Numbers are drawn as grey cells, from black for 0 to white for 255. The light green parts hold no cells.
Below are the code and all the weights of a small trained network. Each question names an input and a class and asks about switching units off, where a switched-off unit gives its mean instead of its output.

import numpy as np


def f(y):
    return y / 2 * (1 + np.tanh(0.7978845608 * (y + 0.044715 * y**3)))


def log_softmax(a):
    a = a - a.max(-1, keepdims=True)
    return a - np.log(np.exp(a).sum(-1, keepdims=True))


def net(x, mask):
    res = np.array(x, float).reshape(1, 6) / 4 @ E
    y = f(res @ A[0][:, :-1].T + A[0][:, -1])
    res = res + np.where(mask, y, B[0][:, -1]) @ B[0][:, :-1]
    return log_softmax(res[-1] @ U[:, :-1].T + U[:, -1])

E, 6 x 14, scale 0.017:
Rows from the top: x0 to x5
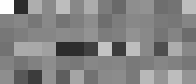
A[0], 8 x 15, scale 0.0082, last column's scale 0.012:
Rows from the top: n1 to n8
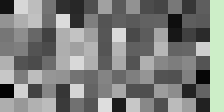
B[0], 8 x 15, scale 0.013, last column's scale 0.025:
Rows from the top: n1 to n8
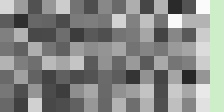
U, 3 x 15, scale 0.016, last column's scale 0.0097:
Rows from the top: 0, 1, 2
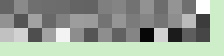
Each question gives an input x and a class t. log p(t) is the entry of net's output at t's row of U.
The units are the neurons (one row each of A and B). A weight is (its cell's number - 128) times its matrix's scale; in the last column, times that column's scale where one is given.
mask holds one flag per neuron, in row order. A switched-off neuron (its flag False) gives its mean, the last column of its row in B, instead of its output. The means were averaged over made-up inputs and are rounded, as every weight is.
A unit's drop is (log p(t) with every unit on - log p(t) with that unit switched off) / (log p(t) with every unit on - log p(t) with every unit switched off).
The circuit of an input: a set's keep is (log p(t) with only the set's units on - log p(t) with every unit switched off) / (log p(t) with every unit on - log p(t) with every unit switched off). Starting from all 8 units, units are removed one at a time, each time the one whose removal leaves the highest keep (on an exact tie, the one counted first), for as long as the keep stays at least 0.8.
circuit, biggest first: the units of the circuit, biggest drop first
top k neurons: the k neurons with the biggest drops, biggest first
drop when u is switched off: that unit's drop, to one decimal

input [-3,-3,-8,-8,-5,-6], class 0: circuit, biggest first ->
(n3)
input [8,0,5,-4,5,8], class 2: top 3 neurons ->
(n5, n7, n8)
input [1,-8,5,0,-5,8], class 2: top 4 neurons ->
(n7, n8, n2, n4)
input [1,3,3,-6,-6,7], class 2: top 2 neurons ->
(n5, n7)
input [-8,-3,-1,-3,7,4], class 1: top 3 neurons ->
(n7, n4, n6)
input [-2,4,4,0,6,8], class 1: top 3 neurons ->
(n3, n1, n6)
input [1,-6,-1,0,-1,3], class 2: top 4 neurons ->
(n7, n8, n2, n4)
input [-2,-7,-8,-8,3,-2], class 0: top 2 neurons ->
(n3, n8)
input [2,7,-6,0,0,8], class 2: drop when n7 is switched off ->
0.5
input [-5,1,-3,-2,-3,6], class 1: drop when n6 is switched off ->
0.0
